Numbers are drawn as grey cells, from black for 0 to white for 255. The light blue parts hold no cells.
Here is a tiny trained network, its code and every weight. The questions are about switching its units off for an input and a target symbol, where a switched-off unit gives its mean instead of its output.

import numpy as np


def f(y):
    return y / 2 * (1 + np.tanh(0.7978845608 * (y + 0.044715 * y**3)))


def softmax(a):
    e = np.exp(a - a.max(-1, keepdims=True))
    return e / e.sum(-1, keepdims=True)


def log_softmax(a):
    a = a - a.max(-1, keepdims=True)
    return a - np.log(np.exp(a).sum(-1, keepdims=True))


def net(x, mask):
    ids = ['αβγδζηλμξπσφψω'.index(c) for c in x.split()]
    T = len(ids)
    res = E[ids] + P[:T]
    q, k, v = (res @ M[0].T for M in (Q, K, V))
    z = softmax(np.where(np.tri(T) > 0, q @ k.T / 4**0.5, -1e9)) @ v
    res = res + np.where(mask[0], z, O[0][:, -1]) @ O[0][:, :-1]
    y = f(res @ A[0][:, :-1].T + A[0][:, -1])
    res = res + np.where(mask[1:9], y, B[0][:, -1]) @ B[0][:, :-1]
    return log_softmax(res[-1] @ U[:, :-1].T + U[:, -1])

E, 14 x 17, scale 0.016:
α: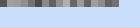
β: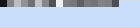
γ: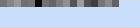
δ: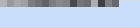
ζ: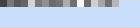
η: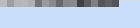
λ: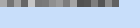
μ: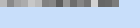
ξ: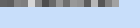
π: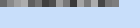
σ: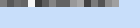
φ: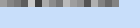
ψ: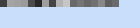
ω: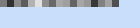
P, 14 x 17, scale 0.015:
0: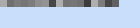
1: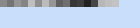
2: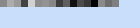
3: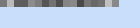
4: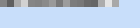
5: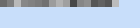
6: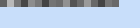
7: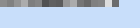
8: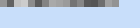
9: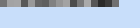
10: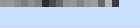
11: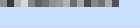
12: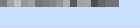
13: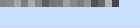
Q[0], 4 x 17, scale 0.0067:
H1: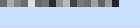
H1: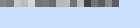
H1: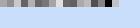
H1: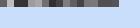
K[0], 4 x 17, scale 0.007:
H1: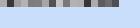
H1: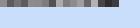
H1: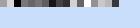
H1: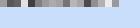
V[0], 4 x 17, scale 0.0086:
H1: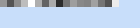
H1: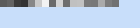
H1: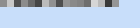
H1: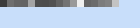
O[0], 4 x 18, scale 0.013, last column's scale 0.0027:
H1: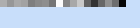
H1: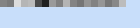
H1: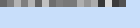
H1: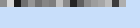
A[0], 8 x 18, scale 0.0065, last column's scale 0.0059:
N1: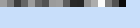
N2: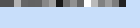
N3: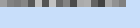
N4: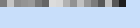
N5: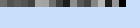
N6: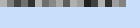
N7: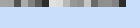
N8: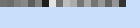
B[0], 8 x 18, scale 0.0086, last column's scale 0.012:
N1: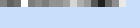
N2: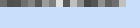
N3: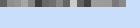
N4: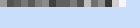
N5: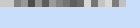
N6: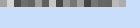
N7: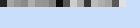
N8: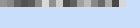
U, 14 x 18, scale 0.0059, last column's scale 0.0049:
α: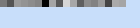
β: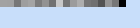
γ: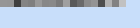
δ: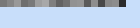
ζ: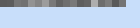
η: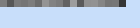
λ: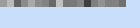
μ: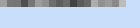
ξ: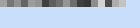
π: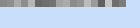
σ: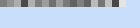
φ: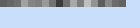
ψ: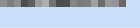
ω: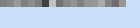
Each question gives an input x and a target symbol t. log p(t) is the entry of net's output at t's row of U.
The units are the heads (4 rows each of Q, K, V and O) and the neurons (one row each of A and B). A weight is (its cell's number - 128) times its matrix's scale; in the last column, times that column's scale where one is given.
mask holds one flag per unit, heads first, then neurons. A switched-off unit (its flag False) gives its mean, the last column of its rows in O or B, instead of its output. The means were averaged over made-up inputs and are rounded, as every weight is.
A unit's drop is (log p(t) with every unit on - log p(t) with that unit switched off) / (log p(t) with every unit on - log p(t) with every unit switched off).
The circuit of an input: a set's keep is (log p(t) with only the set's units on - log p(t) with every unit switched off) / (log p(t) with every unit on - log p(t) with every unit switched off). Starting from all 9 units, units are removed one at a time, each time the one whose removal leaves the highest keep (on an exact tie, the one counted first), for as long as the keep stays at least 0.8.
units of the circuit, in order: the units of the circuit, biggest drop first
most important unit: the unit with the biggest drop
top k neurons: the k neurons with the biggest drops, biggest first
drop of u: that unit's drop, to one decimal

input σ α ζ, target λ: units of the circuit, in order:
[H1]
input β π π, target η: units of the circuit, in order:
[N8 H1 N2]
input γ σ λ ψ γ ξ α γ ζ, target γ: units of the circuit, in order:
[H1 N7]
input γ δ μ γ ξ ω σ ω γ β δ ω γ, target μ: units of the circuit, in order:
[H1 N1]
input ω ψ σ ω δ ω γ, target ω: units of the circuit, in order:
[N8 H1 N4]
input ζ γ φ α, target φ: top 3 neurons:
[N4 N7 N1]
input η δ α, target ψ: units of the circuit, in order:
[H1 N1]
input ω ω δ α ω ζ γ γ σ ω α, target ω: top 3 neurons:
[N8 N7 N4]
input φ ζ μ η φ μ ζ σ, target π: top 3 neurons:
[N7 N2 N6]
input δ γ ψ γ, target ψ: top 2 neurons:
[N1 N5]
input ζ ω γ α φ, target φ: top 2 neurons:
[N4 N7]
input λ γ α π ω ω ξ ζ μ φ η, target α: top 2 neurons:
[N8 N7]
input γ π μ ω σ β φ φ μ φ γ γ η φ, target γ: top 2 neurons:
[N7 N4]
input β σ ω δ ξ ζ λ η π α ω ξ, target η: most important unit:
N8
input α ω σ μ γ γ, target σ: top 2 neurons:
[N1 N4]
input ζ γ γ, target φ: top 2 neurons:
[N4 N7]
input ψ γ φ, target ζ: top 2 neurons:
[N2 N4]
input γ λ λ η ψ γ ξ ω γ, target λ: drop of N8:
0.1
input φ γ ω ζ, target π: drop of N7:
0.2
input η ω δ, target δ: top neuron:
[N4]
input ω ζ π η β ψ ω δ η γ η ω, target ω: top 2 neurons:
[N8 N4]
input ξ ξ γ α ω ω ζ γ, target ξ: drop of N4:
0.3
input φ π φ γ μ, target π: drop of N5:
-0.1
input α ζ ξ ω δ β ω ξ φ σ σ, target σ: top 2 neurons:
[N1 N4]
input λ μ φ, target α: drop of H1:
0.5
